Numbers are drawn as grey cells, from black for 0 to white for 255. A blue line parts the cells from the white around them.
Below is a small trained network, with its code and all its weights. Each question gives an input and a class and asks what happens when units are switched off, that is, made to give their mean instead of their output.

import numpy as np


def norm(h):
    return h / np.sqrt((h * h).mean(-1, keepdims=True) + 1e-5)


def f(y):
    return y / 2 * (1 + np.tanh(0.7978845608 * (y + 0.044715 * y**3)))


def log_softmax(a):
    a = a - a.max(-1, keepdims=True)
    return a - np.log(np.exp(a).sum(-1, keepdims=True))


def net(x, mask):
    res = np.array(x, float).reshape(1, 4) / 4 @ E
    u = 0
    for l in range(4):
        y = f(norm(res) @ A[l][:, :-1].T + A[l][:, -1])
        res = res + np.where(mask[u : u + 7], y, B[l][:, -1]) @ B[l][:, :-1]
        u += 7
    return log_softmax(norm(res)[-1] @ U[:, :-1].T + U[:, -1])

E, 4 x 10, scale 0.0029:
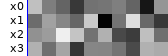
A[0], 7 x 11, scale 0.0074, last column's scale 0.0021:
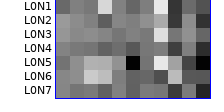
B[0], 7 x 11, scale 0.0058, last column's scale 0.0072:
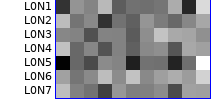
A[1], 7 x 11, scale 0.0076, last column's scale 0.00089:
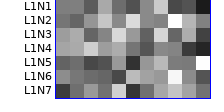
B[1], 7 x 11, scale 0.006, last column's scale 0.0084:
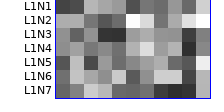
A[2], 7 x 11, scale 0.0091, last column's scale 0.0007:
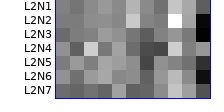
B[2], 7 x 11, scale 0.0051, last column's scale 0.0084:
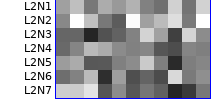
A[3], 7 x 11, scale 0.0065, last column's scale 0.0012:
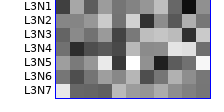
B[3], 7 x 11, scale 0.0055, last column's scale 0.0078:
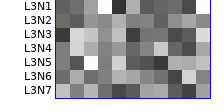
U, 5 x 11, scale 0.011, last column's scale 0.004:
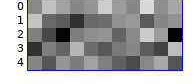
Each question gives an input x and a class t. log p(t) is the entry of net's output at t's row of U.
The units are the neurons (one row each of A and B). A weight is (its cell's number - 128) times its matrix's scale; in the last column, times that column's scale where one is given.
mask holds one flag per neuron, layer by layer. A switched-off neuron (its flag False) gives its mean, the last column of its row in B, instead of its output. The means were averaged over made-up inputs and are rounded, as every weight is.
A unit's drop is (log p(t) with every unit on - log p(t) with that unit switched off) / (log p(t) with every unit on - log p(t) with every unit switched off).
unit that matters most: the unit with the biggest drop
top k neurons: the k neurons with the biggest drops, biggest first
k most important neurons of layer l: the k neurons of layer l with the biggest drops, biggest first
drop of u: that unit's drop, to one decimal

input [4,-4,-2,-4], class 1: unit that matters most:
L0N5
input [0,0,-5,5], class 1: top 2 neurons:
[L0N5 L0N1]
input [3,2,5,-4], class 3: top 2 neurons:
[L0N5 L1N2]
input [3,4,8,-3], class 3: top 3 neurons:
[L0N5 L1N2 L2N2]
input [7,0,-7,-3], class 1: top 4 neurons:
[L0N5 L0N2 L0N7 L0N4]
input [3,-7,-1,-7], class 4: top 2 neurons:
[L0N6 L1N2]
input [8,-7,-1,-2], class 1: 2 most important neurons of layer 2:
[L2N2 L2N1]
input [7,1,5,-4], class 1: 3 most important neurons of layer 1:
[L1N5 L1N2 L1N7]
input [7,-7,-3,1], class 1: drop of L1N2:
0.1
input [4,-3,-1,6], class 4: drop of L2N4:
0.4
